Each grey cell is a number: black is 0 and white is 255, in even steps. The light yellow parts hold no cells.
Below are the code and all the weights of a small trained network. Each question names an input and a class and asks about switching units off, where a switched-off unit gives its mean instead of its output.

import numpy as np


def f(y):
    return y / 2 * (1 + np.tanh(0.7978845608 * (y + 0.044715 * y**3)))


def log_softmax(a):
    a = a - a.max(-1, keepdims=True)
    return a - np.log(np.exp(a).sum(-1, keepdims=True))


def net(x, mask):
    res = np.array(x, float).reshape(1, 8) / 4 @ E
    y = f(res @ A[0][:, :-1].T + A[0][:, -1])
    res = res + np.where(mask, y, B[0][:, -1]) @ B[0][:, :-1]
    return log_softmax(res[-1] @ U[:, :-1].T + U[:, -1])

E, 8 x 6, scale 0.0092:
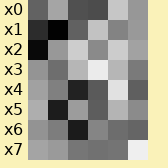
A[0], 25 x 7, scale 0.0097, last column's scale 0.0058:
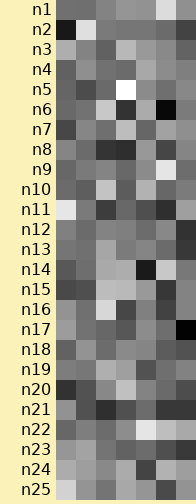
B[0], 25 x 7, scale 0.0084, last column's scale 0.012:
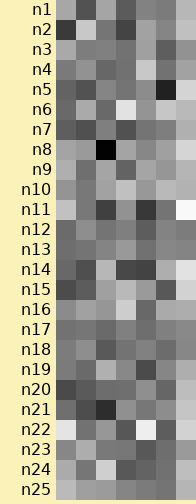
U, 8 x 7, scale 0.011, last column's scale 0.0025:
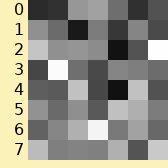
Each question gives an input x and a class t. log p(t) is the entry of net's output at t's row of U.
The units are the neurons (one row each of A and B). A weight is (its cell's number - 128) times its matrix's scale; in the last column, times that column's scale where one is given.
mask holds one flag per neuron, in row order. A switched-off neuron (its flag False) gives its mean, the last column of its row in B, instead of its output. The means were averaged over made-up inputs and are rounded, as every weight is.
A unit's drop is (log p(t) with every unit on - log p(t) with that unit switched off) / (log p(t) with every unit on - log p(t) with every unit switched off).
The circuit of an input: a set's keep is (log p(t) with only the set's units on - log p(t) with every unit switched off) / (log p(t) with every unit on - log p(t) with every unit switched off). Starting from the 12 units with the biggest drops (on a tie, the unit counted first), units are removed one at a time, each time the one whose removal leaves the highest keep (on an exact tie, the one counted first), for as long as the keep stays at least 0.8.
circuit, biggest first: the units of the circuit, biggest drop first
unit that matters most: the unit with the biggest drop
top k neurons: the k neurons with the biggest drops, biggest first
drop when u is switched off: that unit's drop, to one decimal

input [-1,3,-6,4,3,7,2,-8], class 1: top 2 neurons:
(n11 n8)
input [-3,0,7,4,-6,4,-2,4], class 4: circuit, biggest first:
(n14)
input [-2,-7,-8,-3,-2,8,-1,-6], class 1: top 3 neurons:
(n21 n8 n6)
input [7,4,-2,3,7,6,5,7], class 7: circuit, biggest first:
(n22 n14)
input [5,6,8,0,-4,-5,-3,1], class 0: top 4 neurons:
(n15 n20 n5 n7)
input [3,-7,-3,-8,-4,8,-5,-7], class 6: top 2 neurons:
(n6 n16)
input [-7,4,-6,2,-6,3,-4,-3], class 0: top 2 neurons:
(n5 n15)
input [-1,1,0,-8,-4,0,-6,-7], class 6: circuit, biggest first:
(n6 n16)
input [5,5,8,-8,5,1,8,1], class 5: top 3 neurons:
(n22 n11 n9)
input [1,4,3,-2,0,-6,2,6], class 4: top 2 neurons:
(n14 n8)
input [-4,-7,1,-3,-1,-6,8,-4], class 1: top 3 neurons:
(n11 n2 n21)
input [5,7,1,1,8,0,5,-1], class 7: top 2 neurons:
(n22 n11)
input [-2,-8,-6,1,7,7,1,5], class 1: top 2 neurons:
(n8 n21)
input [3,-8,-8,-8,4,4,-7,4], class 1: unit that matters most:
n8
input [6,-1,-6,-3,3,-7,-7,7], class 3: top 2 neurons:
(n21 n14)
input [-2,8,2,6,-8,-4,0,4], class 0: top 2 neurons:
(n5 n15)
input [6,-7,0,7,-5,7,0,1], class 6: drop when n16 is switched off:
0.4
